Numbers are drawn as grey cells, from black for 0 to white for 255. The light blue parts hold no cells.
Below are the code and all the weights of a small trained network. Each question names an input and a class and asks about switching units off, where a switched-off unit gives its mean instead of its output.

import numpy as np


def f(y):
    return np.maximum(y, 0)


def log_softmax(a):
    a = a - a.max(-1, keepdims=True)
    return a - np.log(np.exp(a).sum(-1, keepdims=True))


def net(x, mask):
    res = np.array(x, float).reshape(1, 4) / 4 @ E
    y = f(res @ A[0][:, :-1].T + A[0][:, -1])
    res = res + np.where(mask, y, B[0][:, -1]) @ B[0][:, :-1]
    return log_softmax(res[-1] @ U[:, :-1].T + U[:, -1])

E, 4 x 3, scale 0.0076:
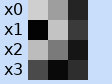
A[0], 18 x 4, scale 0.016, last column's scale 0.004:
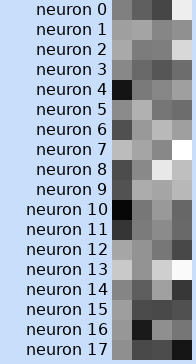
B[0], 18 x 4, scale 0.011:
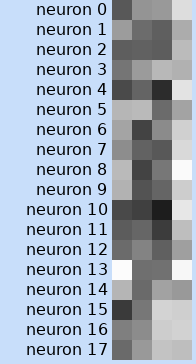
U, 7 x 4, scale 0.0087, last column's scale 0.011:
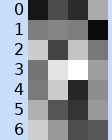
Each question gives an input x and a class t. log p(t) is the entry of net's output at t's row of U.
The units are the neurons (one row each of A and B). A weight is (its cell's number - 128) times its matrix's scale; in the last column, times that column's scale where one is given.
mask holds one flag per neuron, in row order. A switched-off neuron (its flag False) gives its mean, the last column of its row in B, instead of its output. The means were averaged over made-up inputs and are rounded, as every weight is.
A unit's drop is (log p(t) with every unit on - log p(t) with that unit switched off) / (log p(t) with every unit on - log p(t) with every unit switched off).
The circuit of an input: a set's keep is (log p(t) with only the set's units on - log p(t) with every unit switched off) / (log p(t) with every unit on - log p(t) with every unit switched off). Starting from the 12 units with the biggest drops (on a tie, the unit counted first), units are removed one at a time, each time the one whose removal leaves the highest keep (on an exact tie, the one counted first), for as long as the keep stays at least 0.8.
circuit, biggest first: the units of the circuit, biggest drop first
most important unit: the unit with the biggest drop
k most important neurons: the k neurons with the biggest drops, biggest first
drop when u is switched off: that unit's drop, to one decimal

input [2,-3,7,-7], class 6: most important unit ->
neuron 10
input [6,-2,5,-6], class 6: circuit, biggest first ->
[neuron 10; neuron 5]
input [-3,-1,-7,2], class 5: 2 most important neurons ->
[neuron 8; neuron 15]
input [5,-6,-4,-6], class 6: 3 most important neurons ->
[neuron 13; neuron 10; neuron 15]
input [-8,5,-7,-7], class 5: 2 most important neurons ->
[neuron 8; neuron 9]
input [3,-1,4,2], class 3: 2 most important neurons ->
[neuron 10; neuron 4]
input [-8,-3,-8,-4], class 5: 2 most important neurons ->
[neuron 10; neuron 4]
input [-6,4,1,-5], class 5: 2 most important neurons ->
[neuron 8; neuron 9]
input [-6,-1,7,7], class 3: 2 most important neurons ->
[neuron 16; neuron 17]
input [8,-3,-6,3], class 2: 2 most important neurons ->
[neuron 10; neuron 4]
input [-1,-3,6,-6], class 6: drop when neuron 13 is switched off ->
0.2
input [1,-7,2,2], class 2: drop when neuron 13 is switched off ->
0.2
